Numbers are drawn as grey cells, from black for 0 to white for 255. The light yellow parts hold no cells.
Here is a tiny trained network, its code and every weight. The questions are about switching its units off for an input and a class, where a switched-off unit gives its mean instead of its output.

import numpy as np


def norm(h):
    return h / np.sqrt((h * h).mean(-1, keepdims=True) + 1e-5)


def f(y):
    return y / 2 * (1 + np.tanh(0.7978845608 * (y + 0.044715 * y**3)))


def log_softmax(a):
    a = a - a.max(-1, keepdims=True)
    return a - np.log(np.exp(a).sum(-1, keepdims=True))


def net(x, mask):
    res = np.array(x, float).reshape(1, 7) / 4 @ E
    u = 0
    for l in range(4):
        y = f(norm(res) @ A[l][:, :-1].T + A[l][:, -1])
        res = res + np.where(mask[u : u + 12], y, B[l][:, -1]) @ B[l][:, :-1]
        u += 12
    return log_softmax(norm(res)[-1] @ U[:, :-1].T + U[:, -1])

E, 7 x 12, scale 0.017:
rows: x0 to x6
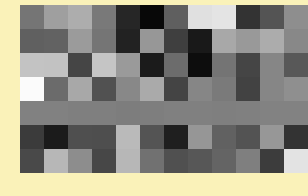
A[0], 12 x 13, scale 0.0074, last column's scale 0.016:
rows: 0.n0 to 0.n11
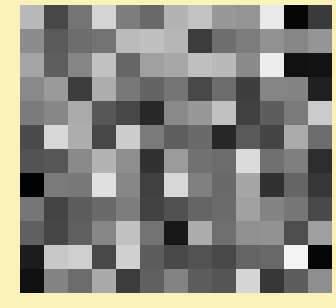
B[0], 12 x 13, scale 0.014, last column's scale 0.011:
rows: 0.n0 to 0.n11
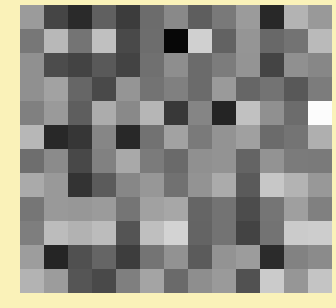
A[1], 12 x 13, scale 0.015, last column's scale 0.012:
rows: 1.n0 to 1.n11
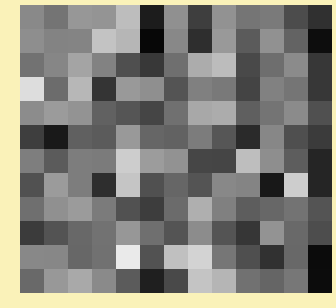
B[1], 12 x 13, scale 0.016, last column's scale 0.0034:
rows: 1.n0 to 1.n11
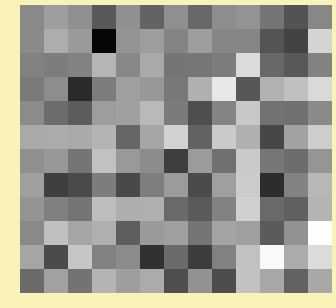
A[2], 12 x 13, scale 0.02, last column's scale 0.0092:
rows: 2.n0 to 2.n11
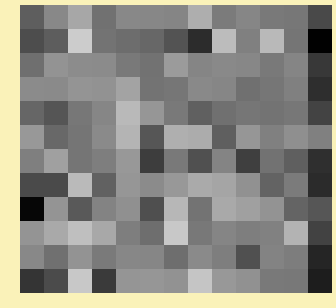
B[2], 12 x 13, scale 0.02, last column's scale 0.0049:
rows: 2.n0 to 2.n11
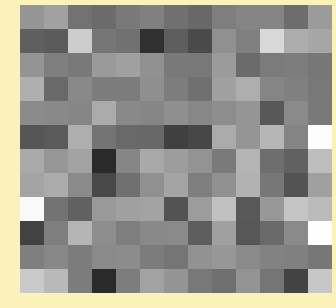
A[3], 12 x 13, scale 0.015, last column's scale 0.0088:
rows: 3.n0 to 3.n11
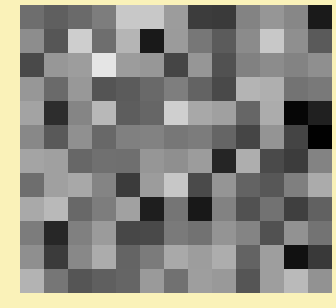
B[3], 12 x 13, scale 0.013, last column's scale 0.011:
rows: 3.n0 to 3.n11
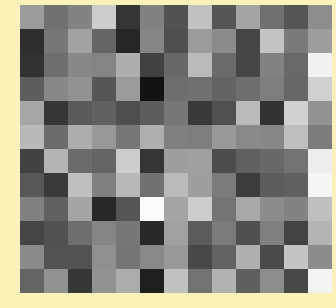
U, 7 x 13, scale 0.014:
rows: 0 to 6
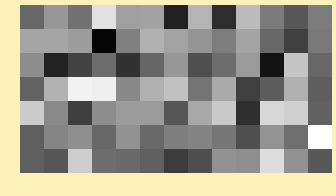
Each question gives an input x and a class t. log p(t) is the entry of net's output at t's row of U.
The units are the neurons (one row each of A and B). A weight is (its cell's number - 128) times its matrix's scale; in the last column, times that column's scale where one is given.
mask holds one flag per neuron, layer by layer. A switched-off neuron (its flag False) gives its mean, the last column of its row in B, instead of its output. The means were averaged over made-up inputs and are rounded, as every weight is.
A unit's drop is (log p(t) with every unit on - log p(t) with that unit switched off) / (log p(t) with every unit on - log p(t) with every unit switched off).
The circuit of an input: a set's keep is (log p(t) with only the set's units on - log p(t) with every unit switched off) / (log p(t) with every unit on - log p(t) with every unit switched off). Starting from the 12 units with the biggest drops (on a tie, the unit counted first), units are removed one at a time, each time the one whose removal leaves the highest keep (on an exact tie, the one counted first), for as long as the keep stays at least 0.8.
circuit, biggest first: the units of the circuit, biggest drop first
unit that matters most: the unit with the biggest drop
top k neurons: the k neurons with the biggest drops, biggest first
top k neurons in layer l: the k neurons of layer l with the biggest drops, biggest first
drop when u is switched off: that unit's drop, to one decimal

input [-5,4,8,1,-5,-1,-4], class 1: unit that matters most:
0.n4
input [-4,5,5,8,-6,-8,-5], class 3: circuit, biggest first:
[0.n11, 2.n9]
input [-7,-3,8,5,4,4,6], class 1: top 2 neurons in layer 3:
[3.n8, 3.n2]
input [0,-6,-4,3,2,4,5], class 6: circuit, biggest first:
[1.n10, 2.n5]
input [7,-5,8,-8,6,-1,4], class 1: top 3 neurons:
[0.n1, 1.n1, 2.n6]
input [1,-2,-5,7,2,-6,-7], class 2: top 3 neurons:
[0.n11, 0.n9, 3.n4]
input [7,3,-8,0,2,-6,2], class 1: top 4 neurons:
[0.n1, 0.n4, 2.n11, 0.n9]
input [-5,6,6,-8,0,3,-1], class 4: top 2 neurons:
[2.n8, 0.n4]
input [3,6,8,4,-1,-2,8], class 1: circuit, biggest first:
[3.n8, 2.n6]
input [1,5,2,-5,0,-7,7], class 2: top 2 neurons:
[0.n9, 0.n10]
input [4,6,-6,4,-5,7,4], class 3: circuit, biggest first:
[1.n9, 1.n5]
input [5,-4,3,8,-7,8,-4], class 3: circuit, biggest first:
[1.n5, 1.n9]
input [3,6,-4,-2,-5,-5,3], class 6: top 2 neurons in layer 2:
[2.n1, 2.n9]
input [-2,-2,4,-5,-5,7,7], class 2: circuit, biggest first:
[1.n7]
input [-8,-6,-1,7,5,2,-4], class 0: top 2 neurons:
[0.n11, 3.n0]
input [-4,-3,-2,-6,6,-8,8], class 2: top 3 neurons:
[0.n9, 1.n7, 0.n10]
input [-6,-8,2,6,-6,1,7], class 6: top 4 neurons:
[0.n4, 2.n5, 1.n10, 0.n11]
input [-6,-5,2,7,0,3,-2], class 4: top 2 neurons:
[0.n4, 1.n3]
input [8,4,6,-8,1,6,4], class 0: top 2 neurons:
[1.n11, 1.n8]
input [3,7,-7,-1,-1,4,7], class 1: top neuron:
[2.n11]
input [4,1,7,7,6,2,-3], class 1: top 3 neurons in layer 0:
[0.n11, 0.n1, 0.n7]
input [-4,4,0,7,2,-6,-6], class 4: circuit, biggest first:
[0.n4, 1.n3]
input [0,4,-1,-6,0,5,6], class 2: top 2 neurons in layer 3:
[3.n2, 3.n6]
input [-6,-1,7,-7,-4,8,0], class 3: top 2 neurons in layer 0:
[0.n4, 0.n9]
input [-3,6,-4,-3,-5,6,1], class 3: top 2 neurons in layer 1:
[1.n9, 1.n10]
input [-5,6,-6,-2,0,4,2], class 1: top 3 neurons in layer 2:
[2.n11, 2.n5, 2.n9]
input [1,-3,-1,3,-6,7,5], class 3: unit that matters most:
1.n5
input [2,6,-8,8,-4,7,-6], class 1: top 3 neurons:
[0.n11, 2.n11, 2.n7]
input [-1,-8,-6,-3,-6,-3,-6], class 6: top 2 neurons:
[2.n5, 1.n10]
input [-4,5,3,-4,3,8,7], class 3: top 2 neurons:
[1.n5, 1.n9]
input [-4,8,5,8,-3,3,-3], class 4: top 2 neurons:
[1.n3, 1.n10]
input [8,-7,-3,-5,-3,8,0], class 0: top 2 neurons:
[1.n11, 1.n8]
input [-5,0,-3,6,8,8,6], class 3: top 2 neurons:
[0.n4, 1.n5]
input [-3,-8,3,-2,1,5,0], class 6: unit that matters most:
1.n10
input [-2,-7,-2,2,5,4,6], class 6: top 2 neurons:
[1.n10, 2.n5]
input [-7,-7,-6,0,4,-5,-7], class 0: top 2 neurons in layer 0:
[0.n5, 0.n9]
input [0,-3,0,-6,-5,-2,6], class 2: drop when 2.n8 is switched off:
0.1
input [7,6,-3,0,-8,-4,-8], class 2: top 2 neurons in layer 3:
[3.n4, 3.n10]
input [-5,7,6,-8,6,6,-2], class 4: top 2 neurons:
[2.n8, 0.n4]
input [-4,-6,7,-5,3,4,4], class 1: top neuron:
[0.n4]
